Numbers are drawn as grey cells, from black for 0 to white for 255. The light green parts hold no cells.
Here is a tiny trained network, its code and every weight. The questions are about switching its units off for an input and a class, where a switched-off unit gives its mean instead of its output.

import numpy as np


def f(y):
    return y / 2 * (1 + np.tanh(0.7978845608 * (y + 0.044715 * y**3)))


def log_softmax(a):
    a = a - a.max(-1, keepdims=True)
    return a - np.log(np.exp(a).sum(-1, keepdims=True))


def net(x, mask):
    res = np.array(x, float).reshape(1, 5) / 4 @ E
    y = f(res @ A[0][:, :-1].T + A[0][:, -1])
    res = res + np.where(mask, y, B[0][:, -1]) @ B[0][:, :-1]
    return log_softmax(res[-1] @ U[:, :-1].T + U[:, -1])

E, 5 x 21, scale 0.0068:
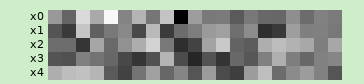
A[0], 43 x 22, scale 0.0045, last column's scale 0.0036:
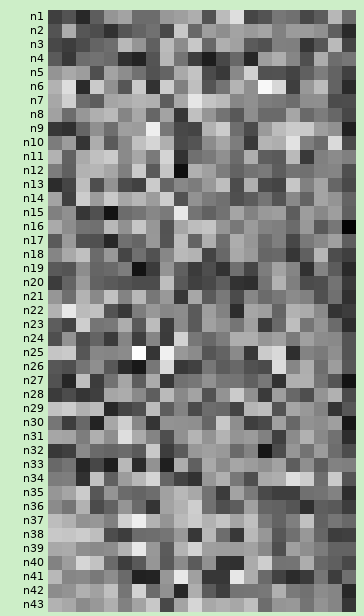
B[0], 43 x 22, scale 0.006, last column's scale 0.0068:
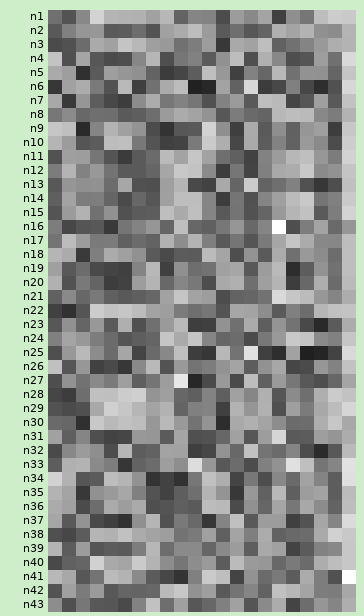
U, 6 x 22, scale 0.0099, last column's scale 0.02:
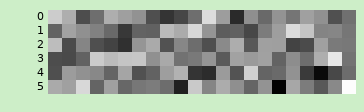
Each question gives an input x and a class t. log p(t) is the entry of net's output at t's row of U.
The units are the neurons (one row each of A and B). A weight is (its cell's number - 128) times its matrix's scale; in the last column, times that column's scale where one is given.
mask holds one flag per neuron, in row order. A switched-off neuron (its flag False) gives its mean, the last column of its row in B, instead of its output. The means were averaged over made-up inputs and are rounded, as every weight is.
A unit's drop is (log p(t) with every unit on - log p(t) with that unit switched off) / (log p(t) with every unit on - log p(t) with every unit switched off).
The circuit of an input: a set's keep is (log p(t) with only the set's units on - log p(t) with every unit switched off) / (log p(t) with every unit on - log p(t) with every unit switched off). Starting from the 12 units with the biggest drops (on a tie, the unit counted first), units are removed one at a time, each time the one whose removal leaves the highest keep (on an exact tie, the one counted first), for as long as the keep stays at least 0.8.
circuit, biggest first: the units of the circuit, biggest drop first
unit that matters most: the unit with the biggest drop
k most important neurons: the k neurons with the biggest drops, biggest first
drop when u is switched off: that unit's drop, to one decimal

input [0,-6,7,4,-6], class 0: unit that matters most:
n10
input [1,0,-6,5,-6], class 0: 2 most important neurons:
[n41, n36]
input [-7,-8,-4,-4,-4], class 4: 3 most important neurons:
[n6, n25, n11]
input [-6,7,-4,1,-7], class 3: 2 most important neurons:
[n1, n28]
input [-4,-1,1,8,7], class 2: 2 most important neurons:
[n4, n26]
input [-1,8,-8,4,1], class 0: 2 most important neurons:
[n41, n35]
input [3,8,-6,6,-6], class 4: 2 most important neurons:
[n32, n13]
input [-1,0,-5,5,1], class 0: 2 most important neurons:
[n41, n37]
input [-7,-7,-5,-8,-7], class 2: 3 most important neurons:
[n37, n7, n39]
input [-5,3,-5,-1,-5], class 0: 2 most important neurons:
[n41, n5]
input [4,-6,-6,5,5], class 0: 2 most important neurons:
[n41, n18]
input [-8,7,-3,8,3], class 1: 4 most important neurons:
[n33, n24, n17, n15]
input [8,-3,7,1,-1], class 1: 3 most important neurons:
[n11, n12, n14]
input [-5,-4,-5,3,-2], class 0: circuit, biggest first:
[n41]
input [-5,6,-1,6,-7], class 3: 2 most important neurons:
[n1, n28]
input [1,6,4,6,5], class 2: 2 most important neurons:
[n26, n20]
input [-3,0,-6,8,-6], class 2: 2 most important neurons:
[n4, n19]
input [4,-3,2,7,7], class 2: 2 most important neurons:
[n26, n4]
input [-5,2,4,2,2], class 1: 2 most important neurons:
[n33, n41]
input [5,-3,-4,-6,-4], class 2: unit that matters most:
n37
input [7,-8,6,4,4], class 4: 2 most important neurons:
[n25, n6]
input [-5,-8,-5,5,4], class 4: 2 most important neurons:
[n6, n25]
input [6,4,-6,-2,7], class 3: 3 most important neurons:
[n38, n22, n40]
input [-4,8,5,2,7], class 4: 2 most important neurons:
[n13, n23]
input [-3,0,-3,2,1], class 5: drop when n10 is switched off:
0.2
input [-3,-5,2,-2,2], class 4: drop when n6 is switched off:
0.1
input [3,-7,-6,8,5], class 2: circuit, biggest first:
[n4]
